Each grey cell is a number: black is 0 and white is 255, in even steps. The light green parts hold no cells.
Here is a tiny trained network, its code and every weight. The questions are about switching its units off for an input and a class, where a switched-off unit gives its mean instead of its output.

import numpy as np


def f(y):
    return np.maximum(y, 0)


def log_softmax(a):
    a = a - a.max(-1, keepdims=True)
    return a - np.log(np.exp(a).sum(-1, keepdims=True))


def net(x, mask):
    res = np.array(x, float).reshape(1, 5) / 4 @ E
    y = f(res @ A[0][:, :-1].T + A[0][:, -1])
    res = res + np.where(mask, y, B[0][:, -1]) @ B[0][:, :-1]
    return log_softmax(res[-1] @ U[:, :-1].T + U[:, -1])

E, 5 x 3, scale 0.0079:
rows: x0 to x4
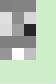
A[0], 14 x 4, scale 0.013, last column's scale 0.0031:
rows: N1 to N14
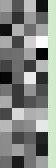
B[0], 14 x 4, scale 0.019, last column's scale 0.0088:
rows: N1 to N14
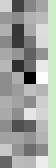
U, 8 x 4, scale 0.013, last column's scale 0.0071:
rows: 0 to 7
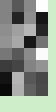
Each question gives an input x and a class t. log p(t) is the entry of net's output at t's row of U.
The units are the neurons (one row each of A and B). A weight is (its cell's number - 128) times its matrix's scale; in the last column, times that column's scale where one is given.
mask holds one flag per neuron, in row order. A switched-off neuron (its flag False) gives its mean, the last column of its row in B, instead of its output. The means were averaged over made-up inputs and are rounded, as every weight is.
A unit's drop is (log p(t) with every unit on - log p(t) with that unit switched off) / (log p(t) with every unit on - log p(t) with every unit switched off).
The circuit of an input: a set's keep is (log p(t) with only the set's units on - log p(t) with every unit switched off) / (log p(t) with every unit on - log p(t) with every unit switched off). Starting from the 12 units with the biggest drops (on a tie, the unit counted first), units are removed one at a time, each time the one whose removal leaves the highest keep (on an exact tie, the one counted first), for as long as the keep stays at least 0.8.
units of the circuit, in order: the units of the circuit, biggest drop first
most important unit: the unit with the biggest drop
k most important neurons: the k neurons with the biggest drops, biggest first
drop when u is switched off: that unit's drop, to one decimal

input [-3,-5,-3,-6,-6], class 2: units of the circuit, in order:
N14
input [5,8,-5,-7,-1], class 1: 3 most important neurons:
N4, N1, N14
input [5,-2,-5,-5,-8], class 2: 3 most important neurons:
N14, N8, N2
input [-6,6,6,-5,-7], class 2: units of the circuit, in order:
N9, N6
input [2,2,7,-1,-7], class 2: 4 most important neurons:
N7, N9, N14, N12
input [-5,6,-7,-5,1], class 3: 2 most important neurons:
N7, N3
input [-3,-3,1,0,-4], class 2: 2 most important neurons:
N14, N4
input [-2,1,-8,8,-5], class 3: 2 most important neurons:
N7, N10
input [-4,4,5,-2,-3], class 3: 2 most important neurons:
N3, N10
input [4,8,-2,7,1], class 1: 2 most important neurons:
N4, N1
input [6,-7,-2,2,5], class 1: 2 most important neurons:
N3, N14
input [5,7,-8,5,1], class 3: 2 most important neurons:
N7, N3
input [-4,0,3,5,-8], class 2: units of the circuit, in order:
N14, N9
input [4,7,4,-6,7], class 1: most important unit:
N11
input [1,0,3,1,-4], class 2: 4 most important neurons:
N7, N4, N9, N3
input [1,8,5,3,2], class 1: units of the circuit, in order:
N11, N4
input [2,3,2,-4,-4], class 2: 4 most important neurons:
N7, N6, N3, N9
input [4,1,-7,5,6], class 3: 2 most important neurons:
N7, N14
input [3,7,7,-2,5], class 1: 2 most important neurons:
N7, N11
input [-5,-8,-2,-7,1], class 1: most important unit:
N3
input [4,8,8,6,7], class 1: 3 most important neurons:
N7, N11, N14
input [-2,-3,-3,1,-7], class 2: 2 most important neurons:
N14, N8
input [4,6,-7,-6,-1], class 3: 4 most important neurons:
N7, N3, N6, N5
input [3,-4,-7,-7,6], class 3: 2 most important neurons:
N7, N14
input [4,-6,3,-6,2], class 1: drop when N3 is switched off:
0.2
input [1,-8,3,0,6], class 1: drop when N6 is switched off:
0.1
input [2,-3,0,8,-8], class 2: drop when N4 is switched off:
0.0
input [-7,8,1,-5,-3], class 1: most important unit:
N4
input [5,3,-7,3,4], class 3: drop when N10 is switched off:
-0.1
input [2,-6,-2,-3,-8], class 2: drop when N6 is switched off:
-0.1
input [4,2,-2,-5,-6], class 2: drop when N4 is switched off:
-0.1
